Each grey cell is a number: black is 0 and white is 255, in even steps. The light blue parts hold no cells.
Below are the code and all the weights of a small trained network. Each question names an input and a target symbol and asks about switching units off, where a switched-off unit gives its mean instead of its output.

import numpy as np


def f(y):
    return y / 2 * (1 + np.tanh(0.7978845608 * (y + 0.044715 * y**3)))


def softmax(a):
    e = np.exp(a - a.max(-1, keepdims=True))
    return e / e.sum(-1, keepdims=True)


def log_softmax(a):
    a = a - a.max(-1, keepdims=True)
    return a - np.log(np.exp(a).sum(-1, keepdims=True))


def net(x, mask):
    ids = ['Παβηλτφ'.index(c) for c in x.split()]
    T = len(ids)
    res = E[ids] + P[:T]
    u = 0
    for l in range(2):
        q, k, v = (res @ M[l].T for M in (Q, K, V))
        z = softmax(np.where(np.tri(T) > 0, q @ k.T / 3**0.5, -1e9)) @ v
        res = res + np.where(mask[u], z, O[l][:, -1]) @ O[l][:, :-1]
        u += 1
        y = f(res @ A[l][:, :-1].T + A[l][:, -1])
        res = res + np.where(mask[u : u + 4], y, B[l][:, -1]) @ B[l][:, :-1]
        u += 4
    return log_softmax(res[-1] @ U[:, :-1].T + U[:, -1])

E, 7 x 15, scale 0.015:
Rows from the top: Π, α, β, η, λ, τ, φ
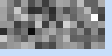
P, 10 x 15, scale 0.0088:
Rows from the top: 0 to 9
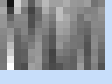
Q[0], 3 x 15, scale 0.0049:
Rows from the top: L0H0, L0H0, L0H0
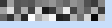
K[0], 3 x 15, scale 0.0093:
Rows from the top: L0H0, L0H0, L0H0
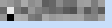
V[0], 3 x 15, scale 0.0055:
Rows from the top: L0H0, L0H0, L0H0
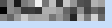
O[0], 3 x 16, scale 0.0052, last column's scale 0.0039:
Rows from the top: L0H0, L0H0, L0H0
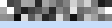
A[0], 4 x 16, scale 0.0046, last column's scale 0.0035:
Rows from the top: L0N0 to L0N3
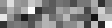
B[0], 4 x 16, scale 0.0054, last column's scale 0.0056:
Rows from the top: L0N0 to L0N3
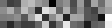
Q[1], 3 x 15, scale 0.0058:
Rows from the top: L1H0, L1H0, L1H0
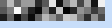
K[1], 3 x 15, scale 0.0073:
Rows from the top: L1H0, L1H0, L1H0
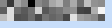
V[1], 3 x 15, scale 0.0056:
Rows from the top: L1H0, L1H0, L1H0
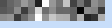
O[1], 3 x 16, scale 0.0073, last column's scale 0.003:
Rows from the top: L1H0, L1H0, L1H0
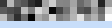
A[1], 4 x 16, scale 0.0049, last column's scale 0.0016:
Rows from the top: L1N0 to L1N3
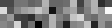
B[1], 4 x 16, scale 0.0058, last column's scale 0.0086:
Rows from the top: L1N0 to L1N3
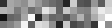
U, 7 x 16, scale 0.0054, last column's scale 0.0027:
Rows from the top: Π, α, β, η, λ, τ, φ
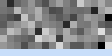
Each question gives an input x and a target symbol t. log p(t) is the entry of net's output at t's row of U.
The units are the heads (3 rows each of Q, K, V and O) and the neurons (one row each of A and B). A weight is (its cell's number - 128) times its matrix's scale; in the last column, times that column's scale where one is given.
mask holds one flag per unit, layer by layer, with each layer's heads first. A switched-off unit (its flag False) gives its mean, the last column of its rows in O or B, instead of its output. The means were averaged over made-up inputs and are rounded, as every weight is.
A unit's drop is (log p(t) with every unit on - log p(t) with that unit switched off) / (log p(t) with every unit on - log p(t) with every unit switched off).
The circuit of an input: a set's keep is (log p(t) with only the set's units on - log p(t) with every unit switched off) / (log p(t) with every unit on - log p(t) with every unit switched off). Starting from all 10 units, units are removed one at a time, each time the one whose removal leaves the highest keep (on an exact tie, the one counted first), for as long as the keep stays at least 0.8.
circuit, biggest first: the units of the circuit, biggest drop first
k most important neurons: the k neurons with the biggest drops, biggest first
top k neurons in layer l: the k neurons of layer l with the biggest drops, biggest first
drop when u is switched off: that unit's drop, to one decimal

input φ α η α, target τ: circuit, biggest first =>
[L1H0 L1N1 L0N2]
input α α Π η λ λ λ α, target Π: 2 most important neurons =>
[L1N2 L1N0]
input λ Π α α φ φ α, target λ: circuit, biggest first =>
[L1H0 L0N1 L1N3]
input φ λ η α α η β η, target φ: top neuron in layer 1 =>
[L1N2]
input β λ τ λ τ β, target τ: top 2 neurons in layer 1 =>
[L1N1 L1N2]
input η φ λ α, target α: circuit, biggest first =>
[L0H0 L1H0 L1N3]
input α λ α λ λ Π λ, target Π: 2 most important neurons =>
[L1N2 L0N3]
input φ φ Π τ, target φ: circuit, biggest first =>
[L0N1 L1N1 L1H0]
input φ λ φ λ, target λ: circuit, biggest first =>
[L1H0 L0N1 L1N2]
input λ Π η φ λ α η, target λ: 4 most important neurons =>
[L0N1 L0N3 L1N2 L1N3]
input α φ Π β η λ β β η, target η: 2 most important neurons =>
[L0N3 L1N0]
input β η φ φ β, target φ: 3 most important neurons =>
[L0N1 L1N2 L1N1]
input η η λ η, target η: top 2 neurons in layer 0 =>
[L0N2 L0N3]
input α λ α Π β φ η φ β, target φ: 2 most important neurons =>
[L0N1 L1N2]
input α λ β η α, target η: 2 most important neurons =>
[L0N3 L1N0]
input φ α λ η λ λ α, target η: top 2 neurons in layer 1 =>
[L1N2 L1N0]
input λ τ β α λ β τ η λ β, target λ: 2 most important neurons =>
[L1N1 L0N0]
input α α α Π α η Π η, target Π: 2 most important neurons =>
[L1N2 L1N1]
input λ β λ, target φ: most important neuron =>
[L0N3]
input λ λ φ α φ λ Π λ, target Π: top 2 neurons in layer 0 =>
[L0N3 L0N2]
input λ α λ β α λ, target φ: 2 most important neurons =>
[L1N2 L1N1]
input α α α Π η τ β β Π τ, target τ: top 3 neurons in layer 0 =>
[L0N2 L0N1 L0N0]
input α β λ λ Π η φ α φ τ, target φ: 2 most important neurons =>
[L0N1 L1N1]
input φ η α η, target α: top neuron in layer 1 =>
[L1N2]
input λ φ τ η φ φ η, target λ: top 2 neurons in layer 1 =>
[L1N3 L1N2]
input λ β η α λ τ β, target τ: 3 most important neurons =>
[L1N1 L1N2 L0N2]
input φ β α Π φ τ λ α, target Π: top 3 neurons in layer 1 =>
[L1N2 L1N0 L1N1]
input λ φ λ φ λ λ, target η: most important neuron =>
[L1N2]
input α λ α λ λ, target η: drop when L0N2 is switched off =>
0.0
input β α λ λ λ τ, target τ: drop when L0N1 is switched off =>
0.0
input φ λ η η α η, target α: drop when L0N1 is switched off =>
0.1
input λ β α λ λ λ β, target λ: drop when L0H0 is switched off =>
0.4
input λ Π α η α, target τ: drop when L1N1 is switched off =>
0.3
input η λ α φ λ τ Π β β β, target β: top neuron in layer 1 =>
[L1N1]
